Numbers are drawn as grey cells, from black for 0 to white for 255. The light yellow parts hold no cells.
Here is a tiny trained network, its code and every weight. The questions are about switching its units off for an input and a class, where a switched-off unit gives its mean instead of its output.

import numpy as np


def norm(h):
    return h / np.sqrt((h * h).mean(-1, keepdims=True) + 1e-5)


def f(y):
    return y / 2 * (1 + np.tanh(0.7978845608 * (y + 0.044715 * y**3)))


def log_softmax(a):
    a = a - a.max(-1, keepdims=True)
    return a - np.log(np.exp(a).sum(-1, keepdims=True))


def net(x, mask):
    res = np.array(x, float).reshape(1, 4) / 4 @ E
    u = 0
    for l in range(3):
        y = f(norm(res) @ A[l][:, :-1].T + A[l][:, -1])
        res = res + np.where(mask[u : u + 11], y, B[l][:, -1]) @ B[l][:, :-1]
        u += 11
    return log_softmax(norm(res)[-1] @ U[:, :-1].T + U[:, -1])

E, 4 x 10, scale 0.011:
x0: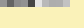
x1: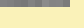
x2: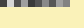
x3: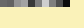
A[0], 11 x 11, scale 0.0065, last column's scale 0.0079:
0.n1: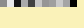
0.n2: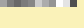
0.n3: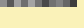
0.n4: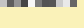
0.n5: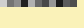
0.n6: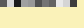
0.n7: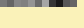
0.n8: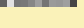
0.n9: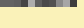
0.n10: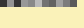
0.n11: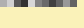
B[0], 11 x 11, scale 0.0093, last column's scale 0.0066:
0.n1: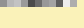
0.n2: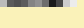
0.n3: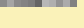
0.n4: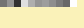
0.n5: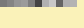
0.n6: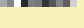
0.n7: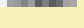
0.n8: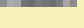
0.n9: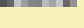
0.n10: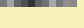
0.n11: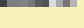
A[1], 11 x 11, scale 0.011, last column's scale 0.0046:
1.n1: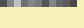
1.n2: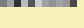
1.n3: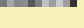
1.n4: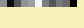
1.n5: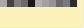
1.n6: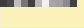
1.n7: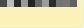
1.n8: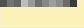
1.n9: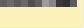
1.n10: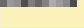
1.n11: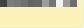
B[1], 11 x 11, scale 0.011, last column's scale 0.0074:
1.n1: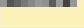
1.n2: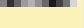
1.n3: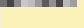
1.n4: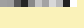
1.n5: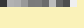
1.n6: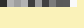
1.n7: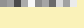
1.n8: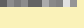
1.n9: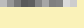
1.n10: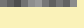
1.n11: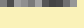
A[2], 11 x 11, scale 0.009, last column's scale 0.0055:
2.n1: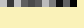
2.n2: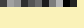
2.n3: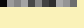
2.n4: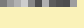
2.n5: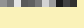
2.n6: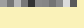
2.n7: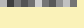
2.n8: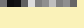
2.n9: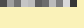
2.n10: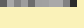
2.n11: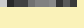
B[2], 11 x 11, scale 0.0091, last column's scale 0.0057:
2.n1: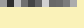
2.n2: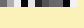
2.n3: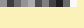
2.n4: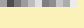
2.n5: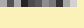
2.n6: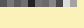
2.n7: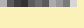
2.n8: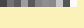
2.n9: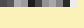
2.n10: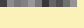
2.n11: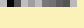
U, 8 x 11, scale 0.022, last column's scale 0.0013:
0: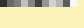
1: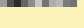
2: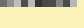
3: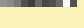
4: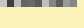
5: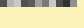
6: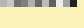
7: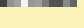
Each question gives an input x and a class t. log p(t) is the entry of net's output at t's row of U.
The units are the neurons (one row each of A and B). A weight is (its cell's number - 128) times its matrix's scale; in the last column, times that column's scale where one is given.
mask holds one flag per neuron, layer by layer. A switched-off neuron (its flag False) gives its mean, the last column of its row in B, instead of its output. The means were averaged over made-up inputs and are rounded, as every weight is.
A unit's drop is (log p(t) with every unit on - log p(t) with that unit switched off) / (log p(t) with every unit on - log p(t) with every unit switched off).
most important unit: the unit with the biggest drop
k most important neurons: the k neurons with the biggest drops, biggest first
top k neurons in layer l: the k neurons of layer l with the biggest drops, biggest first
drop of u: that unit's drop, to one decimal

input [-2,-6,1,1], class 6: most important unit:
0.n6
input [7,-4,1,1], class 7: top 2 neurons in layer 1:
(1.n5; 1.n9)
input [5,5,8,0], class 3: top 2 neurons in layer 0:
(0.n6; 0.n4)
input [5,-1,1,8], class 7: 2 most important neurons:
(0.n6; 0.n2)
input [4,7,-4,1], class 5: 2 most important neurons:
(1.n5; 0.n4)
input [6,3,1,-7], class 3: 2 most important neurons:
(0.n1; 0.n6)
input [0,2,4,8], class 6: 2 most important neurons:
(1.n7; 1.n9)
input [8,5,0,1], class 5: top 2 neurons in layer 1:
(1.n5; 1.n4)
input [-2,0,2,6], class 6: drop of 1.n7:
0.2
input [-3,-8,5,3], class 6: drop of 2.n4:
0.0
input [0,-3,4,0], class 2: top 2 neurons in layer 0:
(0.n6; 0.n2)
